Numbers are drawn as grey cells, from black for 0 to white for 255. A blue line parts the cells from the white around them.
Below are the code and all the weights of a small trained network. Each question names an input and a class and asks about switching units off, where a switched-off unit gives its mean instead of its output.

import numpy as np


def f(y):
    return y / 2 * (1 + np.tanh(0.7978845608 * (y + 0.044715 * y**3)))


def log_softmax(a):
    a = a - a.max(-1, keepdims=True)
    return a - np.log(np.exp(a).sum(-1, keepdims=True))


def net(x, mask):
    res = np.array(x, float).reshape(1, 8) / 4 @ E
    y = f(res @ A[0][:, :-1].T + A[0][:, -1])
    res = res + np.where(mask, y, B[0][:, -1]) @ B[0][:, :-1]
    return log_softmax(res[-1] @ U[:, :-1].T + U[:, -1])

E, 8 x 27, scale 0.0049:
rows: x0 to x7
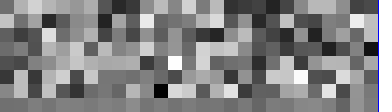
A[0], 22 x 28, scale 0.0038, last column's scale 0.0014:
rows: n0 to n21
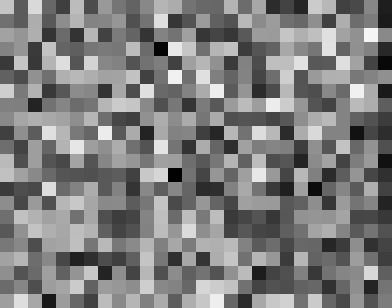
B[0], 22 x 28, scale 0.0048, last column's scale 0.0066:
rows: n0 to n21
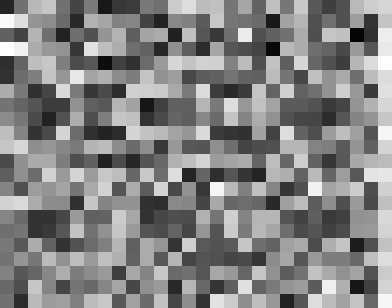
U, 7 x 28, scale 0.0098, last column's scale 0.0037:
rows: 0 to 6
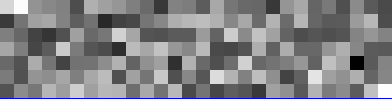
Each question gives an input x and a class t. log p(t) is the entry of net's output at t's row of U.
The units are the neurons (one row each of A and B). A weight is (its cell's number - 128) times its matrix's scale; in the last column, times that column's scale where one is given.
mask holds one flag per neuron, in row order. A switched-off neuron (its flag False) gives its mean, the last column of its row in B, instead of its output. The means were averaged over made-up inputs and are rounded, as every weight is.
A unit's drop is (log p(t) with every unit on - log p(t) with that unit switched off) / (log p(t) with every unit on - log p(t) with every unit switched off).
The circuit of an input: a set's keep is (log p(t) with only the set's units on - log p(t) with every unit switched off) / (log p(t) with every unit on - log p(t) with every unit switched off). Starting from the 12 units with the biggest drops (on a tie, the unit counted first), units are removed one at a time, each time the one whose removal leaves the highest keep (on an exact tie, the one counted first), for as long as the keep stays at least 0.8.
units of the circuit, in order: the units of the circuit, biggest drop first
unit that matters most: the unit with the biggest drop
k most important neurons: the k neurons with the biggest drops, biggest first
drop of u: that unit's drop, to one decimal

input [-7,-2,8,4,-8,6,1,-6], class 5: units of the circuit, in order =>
n13
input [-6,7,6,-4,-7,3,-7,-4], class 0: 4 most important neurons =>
n1; n14; n9; n5
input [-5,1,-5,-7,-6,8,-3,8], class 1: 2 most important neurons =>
n4; n20
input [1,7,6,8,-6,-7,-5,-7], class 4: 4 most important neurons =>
n20; n17; n4; n9
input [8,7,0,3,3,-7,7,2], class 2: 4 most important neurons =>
n16; n8; n15; n4
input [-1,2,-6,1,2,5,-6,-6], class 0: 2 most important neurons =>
n1; n10
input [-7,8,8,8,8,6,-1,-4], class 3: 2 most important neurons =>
n6; n19
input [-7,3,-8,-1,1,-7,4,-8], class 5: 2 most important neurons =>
n21; n4
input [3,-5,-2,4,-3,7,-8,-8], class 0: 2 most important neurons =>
n1; n14
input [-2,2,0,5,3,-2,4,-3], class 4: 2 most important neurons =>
n20; n17
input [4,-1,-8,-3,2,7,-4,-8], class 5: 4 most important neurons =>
n21; n0; n11; n7
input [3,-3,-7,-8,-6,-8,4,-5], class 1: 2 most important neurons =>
n0; n11
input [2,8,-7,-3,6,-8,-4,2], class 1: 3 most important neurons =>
n0; n11; n9
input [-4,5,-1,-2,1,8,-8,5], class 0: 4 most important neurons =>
n1; n10; n14; n0
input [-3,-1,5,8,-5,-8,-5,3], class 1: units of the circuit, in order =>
n0
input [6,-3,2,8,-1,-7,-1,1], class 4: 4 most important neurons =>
n20; n17; n4; n7
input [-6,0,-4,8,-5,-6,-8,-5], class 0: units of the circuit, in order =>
n1; n14
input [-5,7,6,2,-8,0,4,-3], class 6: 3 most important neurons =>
n18; n12; n9
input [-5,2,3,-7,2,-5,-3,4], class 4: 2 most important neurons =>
n2; n4
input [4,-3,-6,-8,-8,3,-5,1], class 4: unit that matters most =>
n2
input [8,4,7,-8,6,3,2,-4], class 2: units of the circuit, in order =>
n16; n15
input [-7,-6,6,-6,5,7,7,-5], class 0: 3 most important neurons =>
n3; n0; n11
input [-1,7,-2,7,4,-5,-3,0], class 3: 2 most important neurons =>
n6; n2
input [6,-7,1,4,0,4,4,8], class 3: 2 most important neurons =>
n9; n7
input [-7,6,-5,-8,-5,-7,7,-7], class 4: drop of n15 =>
0.1
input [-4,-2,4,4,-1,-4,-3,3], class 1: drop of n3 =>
0.2
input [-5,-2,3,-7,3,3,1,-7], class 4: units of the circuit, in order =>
n2
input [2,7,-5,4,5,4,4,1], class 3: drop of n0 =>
0.0
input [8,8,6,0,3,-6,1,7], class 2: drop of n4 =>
0.1
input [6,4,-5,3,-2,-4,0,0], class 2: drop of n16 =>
0.2
